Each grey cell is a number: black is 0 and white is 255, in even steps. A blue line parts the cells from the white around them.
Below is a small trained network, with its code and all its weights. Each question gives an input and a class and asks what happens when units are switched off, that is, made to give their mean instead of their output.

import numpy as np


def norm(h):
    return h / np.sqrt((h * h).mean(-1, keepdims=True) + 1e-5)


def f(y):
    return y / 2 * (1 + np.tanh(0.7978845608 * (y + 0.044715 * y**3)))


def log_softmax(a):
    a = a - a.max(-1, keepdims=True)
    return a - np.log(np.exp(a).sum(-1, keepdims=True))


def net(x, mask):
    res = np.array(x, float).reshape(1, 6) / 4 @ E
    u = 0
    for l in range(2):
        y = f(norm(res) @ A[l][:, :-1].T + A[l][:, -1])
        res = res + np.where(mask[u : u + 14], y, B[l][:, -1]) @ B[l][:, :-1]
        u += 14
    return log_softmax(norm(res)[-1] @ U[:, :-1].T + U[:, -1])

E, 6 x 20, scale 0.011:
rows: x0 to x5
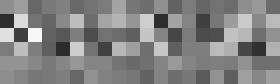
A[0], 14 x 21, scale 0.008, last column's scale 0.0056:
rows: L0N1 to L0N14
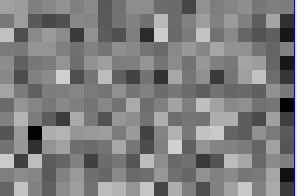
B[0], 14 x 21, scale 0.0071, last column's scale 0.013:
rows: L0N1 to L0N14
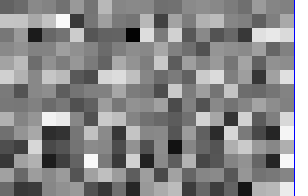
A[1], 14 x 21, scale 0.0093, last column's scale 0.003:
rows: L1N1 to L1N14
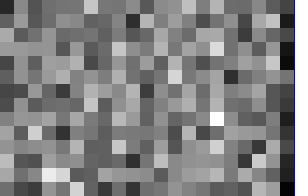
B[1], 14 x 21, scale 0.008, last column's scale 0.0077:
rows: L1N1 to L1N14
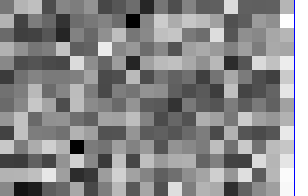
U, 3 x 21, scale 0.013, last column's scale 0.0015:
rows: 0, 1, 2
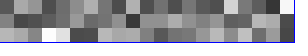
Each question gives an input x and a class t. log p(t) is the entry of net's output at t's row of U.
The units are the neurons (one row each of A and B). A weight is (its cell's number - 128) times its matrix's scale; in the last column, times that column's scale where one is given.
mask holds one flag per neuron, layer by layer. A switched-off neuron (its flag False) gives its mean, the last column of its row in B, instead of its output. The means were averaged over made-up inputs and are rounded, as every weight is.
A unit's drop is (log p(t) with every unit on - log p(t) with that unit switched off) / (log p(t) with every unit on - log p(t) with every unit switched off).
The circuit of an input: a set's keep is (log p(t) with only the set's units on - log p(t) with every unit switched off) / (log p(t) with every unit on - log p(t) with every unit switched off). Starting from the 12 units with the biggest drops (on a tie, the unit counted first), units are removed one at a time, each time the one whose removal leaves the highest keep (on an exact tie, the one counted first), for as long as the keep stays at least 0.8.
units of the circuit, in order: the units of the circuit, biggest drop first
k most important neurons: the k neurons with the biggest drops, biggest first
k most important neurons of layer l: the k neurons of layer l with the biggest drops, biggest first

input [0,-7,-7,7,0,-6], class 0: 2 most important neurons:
[L0N10, L0N14]
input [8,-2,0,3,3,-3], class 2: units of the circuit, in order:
[L0N9]
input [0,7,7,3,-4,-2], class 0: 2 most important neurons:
[L0N12, L0N3]
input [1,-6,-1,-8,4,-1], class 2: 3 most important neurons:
[L0N6, L0N14, L1N13]
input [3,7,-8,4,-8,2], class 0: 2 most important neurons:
[L0N10, L0N3]
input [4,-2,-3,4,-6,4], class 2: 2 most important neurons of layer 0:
[L0N9, L0N12]
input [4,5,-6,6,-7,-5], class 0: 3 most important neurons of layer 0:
[L0N10, L0N6, L0N3]
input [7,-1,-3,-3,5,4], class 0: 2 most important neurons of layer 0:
[L0N10, L0N9]
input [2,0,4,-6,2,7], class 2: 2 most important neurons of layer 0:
[L0N6, L0N10]
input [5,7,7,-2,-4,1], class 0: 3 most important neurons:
[L0N12, L0N3, L1N10]
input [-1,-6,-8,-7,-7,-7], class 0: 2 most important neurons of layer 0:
[L0N10, L0N9]
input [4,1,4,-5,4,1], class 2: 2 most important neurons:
[L0N6, L0N10]
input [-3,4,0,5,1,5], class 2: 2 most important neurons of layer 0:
[L0N9, L0N3]
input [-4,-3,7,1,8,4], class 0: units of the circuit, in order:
[L0N12]
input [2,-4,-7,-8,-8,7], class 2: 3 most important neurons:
[L0N6, L0N12, L1N13]
